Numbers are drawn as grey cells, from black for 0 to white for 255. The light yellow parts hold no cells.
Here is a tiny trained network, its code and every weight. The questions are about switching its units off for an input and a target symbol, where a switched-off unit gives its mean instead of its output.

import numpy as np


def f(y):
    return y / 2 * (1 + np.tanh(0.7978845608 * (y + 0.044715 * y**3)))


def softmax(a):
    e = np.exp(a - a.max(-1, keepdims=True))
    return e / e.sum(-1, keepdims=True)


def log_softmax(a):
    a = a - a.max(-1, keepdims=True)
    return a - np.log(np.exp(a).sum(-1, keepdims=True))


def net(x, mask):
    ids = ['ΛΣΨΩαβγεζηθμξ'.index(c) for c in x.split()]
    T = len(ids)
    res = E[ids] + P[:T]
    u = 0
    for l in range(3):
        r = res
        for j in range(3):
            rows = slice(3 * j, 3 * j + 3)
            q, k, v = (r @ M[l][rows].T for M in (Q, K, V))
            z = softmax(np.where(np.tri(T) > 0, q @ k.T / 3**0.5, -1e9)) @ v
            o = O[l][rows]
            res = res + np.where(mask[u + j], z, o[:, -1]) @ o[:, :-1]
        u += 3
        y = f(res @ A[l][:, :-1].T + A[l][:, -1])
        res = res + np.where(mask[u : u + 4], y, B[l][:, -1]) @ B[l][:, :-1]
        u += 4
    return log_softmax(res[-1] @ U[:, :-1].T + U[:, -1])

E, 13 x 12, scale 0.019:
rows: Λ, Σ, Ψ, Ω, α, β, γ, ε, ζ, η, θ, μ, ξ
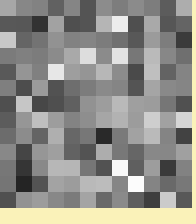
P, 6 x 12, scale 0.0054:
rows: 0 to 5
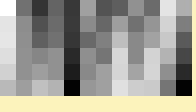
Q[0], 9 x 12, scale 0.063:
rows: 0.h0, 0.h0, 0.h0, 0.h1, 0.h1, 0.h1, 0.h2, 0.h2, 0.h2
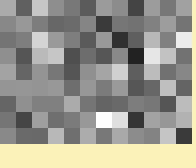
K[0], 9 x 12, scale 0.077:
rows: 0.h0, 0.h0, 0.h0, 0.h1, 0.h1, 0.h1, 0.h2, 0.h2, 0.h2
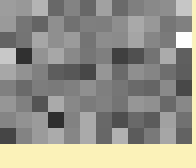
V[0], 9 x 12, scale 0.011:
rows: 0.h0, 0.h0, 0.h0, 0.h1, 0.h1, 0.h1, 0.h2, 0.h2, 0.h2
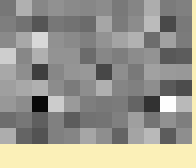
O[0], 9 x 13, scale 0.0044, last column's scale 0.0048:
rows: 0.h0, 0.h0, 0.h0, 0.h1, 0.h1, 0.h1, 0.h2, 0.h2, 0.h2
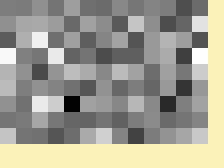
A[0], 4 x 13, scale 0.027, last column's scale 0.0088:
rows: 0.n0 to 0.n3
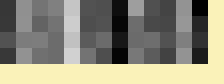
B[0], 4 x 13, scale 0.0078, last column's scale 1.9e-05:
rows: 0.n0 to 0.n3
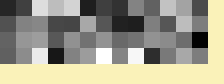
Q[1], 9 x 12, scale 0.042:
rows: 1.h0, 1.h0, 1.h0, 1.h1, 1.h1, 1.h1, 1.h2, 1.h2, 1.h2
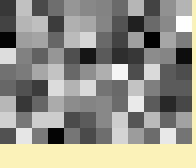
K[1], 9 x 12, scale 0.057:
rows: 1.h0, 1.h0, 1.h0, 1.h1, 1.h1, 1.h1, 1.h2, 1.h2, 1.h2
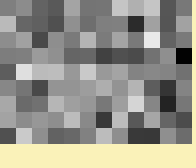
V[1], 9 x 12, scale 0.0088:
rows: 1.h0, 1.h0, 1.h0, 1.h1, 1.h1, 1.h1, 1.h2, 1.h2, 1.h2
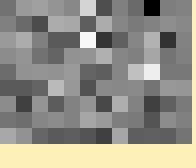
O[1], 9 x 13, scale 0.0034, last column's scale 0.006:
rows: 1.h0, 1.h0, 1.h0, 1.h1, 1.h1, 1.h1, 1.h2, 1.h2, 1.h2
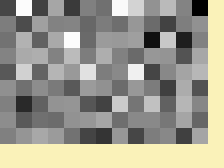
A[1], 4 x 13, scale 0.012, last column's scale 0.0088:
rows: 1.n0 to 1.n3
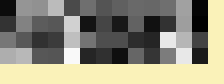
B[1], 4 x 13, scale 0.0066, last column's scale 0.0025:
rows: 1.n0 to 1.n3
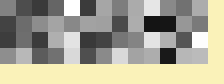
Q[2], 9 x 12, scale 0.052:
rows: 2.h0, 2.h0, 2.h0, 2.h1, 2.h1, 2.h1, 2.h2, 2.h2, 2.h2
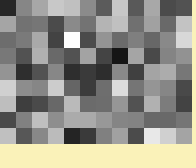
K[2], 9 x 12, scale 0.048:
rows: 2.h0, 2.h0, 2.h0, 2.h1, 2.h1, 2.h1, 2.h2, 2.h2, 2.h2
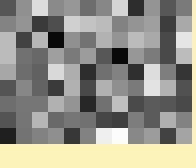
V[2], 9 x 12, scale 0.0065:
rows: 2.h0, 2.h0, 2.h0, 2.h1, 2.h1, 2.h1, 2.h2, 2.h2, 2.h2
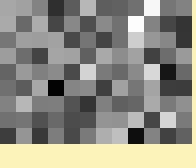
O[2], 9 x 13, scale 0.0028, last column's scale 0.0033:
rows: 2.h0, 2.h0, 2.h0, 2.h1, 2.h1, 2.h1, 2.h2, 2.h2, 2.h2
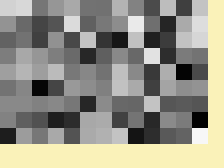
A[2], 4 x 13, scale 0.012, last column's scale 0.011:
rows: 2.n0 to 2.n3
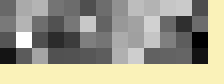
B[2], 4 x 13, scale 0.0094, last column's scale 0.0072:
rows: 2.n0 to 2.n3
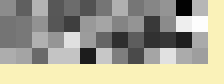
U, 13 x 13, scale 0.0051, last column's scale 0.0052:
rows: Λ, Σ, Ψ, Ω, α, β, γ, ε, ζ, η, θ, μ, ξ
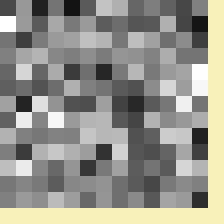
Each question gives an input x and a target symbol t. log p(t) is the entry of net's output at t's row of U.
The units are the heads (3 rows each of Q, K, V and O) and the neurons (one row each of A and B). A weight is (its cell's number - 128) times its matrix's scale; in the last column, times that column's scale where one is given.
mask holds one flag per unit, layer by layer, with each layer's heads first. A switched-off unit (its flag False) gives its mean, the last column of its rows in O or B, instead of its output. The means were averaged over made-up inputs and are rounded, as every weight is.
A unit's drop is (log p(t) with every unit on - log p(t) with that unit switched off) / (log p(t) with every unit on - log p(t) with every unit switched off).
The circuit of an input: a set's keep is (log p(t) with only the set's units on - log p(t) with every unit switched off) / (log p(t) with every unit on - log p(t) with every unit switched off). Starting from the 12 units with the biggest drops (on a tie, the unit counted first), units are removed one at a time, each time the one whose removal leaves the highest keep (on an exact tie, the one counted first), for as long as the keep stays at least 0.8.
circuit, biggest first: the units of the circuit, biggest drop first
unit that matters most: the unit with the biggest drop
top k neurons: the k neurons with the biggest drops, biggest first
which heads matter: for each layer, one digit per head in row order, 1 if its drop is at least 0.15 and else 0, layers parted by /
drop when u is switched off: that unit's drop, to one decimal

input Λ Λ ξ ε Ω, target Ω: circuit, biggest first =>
(2.n0, 0.h0, 0.h2, 1.h0)
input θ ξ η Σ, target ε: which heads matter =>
001 / 100 / 001
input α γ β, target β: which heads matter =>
001 / 000 / 000
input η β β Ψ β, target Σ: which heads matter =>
010 / 000 / 000
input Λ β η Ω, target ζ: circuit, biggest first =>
(2.n1)
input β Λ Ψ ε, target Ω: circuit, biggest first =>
(2.n0, 0.h0)
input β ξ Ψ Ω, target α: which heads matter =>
011 / 000 / 100
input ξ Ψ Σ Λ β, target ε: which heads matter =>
001 / 100 / 101
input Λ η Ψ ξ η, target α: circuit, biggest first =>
(0.h2, 1.h0)
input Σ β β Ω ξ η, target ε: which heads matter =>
011 / 100 / 101
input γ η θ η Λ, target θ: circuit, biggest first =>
(0.h2, 1.n3)
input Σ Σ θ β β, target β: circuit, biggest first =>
(0.h2, 1.n2)
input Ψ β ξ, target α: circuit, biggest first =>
(0.h2, 1.h0)
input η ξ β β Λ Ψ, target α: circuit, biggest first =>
(0.h2, 2.h0, 1.h0)
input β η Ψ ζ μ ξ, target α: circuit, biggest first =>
(1.h0, 0.h2)
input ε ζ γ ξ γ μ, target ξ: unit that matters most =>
2.n3
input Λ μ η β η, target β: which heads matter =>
001 / 000 / 010
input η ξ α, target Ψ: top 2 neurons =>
(1.n0, 2.n2)
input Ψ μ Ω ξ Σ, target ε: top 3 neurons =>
(2.n3, 2.n2, 2.n0)
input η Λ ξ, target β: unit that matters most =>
1.n0
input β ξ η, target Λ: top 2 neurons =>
(2.n0, 1.n0)
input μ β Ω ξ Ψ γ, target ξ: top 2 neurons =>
(2.n3, 2.n2)
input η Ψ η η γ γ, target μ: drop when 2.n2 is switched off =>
0.5
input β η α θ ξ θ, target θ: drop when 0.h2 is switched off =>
0.8
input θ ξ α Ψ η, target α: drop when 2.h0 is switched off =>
0.3
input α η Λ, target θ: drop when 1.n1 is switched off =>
0.0
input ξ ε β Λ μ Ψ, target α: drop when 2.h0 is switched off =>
0.1
